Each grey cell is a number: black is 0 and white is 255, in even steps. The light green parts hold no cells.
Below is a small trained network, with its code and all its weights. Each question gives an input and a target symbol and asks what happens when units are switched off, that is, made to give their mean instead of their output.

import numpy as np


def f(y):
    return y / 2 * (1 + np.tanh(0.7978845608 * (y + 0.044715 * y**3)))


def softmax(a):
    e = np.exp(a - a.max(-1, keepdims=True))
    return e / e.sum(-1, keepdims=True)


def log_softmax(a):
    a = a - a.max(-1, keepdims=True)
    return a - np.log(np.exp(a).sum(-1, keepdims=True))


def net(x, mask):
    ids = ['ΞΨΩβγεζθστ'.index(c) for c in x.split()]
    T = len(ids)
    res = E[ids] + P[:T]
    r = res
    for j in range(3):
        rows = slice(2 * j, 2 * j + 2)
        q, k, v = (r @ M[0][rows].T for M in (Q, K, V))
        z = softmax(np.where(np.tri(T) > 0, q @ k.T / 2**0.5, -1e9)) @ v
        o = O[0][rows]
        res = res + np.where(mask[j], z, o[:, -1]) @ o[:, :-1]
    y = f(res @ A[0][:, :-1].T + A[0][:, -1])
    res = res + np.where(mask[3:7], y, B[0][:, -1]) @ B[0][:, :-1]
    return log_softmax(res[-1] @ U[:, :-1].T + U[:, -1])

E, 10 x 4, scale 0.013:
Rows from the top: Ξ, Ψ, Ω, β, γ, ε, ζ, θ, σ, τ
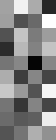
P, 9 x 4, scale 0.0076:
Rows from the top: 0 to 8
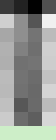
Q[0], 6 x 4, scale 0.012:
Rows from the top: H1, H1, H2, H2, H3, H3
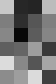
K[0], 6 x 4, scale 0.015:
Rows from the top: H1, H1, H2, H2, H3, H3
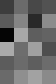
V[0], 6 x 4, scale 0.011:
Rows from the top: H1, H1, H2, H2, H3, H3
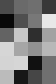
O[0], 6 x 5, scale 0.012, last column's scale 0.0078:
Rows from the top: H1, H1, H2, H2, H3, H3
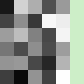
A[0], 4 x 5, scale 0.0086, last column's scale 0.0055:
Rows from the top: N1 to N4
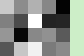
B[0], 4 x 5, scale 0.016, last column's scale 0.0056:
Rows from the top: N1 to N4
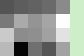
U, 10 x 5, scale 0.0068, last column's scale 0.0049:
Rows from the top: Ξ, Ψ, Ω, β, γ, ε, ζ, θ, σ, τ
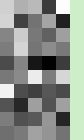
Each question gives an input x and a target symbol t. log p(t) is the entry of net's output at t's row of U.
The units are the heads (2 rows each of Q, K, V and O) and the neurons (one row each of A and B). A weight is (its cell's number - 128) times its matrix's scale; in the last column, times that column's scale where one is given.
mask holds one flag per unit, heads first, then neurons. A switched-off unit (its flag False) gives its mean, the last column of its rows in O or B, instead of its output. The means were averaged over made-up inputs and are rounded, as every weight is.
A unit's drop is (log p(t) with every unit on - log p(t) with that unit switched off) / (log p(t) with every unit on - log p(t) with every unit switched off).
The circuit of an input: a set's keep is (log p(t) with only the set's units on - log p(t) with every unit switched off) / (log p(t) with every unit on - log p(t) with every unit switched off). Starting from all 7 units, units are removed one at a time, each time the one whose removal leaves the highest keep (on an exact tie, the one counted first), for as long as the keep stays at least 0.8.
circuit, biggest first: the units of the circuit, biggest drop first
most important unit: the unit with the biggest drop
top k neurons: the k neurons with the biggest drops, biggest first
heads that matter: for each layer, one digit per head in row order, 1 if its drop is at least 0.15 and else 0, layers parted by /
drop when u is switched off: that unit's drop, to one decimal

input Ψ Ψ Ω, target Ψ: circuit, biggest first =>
(H1)
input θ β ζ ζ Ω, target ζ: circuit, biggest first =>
(H1, H2)
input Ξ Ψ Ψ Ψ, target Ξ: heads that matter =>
100
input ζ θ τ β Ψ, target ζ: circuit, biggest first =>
(H1, H3, N3)
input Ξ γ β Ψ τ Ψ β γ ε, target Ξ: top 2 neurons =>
(N4, N1)
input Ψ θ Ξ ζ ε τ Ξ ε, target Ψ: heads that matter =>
110
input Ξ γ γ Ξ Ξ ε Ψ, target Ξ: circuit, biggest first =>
(H1, H2)
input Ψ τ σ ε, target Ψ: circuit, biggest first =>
(H1, N3, H3)
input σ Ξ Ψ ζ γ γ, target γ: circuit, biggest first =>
(H3, N3)
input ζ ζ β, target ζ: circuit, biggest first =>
(H1, H3)
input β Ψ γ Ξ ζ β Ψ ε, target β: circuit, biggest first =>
(H1, H2)
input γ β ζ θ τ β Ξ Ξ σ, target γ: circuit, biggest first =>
(H3, H1)
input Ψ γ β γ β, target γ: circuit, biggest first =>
(H3, N3)
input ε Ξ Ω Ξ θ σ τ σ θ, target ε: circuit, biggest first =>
(H1, N2)
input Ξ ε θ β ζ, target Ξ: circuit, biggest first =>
(H1)
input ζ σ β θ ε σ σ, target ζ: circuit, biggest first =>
(H1, N3, N2)
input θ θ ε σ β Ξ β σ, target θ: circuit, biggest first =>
(H1, N4, H3)
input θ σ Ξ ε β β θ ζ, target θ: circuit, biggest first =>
(H1, H3, N4)
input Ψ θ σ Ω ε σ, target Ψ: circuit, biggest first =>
(N3, H1, H3)
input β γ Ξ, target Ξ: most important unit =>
N2
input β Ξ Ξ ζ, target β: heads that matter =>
101
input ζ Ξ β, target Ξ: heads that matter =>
100
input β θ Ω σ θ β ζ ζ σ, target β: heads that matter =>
110
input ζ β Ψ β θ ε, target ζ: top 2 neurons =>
(N2, N3)
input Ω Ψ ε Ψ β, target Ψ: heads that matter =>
110
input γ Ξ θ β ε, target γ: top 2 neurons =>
(N3, N2)
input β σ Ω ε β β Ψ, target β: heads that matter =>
111
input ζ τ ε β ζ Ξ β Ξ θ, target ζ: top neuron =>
(N2)
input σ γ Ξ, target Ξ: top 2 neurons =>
(N2, N4)
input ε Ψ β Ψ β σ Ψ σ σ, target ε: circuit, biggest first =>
(H1, N2, H3)
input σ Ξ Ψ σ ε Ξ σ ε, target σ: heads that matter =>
100
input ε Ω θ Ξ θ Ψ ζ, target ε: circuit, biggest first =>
(H1, N2, H3)
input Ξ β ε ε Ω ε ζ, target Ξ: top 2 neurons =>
(N2, N4)
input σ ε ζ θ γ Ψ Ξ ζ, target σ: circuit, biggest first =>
(H1)
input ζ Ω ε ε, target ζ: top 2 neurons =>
(N3, N2)
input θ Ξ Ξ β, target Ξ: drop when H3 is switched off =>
0.0
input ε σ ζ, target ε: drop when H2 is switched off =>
0.2
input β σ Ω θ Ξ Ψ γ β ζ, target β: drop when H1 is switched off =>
0.5
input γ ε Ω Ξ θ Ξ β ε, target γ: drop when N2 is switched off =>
0.2
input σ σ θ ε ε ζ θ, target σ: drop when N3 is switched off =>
0.0
